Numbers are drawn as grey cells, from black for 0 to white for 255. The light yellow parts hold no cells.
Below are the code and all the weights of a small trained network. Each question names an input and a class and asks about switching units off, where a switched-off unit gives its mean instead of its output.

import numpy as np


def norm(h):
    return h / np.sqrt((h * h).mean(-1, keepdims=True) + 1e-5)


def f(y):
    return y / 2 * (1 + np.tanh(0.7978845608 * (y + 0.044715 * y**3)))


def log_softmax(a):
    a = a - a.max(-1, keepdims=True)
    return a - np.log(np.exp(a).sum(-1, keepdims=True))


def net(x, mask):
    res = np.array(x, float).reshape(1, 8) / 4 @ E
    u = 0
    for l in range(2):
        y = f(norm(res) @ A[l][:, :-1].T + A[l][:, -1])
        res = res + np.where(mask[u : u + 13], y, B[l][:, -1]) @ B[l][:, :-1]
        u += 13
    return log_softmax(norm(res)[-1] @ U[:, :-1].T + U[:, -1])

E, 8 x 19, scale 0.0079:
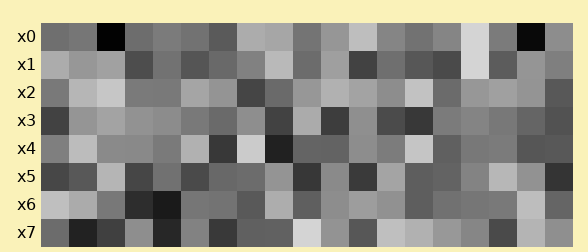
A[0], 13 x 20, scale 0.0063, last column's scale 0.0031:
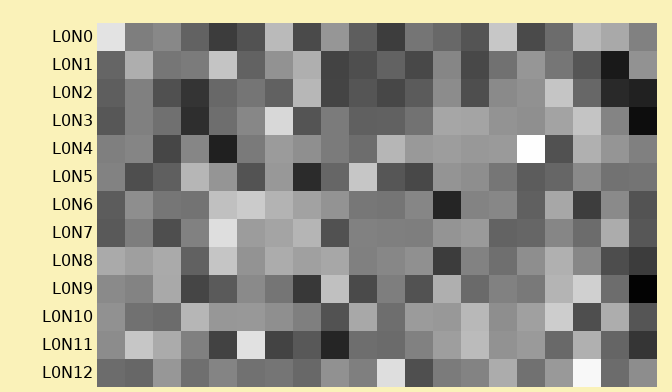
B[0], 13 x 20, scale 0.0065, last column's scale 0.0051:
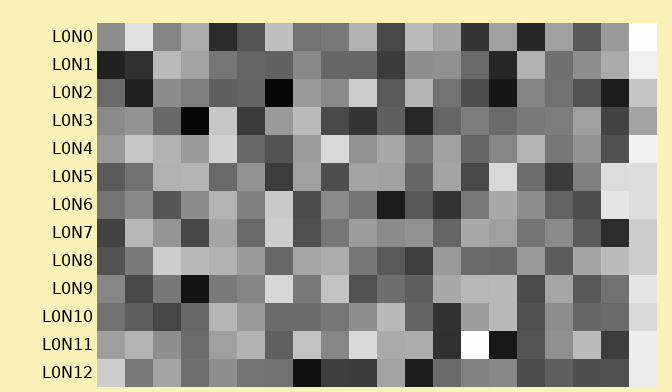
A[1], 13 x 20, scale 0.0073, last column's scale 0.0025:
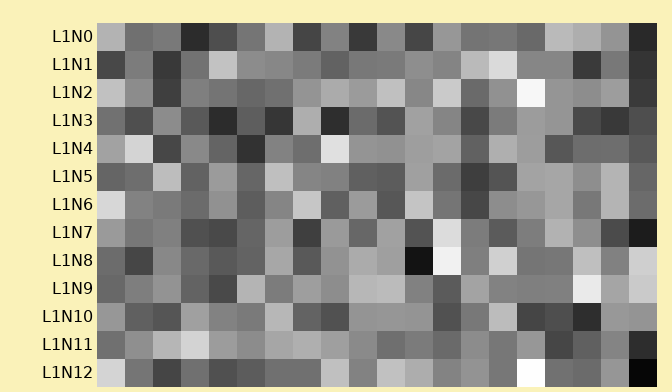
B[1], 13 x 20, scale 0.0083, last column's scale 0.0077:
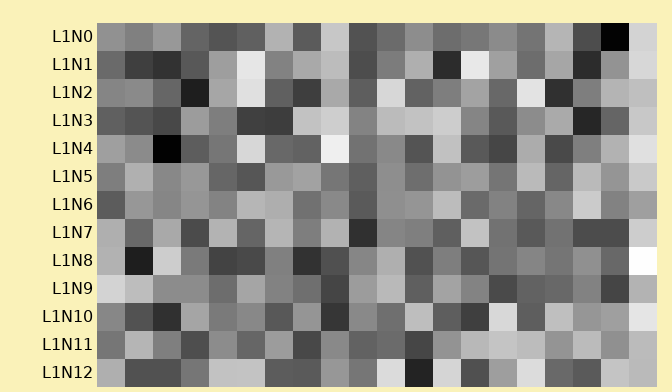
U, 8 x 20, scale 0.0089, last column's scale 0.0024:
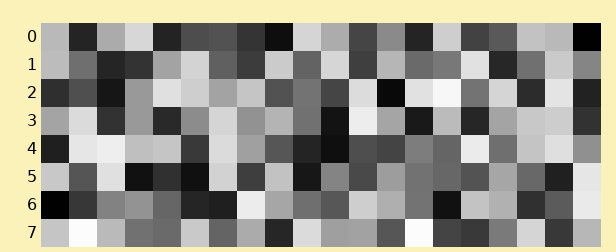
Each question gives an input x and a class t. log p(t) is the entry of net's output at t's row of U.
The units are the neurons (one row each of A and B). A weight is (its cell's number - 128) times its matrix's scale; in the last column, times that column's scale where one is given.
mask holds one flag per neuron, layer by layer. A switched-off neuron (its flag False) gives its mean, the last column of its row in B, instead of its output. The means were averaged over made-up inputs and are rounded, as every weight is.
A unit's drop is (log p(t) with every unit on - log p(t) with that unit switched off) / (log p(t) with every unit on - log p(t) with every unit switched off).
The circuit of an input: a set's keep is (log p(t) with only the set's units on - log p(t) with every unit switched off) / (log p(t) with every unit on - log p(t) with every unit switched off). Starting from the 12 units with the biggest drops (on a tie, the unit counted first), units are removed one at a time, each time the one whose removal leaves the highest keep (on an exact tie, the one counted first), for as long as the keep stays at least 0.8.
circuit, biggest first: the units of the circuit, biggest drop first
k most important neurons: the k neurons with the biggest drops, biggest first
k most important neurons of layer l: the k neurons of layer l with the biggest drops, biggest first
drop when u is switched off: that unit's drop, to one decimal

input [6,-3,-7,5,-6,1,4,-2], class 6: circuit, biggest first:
L1N3, L0N2
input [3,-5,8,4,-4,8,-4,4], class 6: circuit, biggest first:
L1N3, L0N2
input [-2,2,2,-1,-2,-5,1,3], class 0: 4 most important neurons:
L0N5, L0N12, L1N1, L0N0
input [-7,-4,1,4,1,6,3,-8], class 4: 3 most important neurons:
L0N8, L0N1, L1N5
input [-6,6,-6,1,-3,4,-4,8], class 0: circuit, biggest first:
L0N5
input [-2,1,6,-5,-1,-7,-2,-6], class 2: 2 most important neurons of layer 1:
L1N8, L1N10
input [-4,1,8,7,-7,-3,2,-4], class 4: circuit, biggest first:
L0N8, L1N5
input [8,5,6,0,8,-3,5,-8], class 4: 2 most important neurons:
L0N8, L0N1
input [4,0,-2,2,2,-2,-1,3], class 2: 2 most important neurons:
L0N10, L1N1
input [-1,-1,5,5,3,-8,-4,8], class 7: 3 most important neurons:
L0N11, L1N9, L0N6
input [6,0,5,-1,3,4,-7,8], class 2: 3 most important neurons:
L1N1, L0N10, L1N4
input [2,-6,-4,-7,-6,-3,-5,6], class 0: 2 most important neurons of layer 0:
L0N5, L0N6
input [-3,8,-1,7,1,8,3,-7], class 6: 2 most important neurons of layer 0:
L0N2, L0N1
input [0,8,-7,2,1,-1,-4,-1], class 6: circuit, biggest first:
L0N1
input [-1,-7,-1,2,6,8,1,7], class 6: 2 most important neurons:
L1N3, L0N2
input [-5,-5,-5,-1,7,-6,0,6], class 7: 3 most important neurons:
L0N11, L1N9, L0N6
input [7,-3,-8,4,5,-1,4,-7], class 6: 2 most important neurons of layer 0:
L0N2, L0N1
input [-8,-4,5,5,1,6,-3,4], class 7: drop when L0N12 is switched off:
-0.1
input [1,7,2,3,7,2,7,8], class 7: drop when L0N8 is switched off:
0.0
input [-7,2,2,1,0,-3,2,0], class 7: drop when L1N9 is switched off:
0.1
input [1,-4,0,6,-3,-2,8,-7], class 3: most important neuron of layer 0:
L0N0
